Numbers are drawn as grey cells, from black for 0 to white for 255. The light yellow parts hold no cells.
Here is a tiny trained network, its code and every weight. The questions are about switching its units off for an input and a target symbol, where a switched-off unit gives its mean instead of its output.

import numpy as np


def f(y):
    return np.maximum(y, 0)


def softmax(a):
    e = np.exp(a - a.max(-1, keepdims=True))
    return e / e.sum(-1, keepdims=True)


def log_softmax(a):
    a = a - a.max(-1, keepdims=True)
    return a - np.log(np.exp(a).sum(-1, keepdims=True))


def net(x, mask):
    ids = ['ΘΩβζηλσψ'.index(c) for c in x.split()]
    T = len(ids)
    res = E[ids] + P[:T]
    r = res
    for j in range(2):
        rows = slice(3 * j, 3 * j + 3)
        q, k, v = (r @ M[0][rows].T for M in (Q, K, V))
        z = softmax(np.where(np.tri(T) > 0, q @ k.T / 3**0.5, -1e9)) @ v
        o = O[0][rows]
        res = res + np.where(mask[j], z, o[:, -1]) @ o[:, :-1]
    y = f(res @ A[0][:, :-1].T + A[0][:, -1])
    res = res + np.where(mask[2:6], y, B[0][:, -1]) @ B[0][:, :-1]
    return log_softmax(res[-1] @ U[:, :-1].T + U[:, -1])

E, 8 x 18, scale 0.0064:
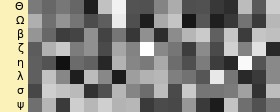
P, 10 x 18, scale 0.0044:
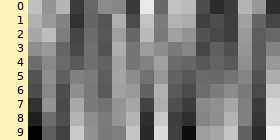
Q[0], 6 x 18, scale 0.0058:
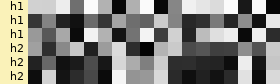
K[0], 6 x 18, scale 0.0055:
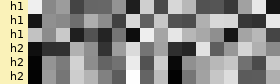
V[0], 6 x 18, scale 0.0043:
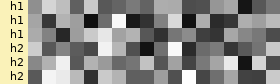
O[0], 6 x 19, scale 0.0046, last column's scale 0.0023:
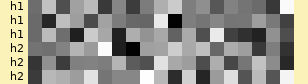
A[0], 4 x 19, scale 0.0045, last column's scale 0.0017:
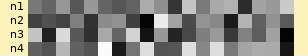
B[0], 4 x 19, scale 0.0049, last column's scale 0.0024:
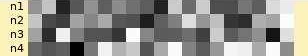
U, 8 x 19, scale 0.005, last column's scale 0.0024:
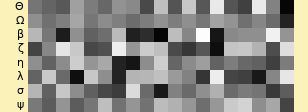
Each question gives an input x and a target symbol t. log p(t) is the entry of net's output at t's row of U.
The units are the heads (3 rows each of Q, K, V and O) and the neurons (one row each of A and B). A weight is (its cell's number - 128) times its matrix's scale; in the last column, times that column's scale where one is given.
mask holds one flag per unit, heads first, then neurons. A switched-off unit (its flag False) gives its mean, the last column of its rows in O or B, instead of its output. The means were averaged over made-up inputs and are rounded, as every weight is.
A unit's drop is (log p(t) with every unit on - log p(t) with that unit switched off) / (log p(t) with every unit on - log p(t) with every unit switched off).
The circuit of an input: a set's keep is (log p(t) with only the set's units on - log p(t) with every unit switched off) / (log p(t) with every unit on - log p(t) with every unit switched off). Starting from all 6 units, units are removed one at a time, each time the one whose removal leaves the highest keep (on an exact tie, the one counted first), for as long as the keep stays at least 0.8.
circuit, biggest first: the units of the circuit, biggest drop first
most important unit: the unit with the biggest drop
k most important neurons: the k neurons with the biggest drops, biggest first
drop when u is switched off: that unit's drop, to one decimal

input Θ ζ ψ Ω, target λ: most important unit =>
h1
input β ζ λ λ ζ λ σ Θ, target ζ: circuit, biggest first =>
(h2; h1)
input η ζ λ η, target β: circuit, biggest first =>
(h2; h1)
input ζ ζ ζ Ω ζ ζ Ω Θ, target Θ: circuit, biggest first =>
(h1; n2; h2)
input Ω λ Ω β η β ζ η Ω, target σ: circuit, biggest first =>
(n3; h2; h1)
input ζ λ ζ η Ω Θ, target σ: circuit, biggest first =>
(n3; h1; h2)
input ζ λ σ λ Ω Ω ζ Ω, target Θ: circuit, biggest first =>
(n2; h1; h2)
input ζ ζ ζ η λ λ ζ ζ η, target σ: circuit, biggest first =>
(h2; n3; h1)
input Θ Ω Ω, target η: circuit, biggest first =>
(h2; h1)
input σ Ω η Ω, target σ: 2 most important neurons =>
(n3; n2)
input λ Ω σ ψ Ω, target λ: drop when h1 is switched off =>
1.0
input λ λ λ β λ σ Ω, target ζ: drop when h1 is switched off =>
0.2
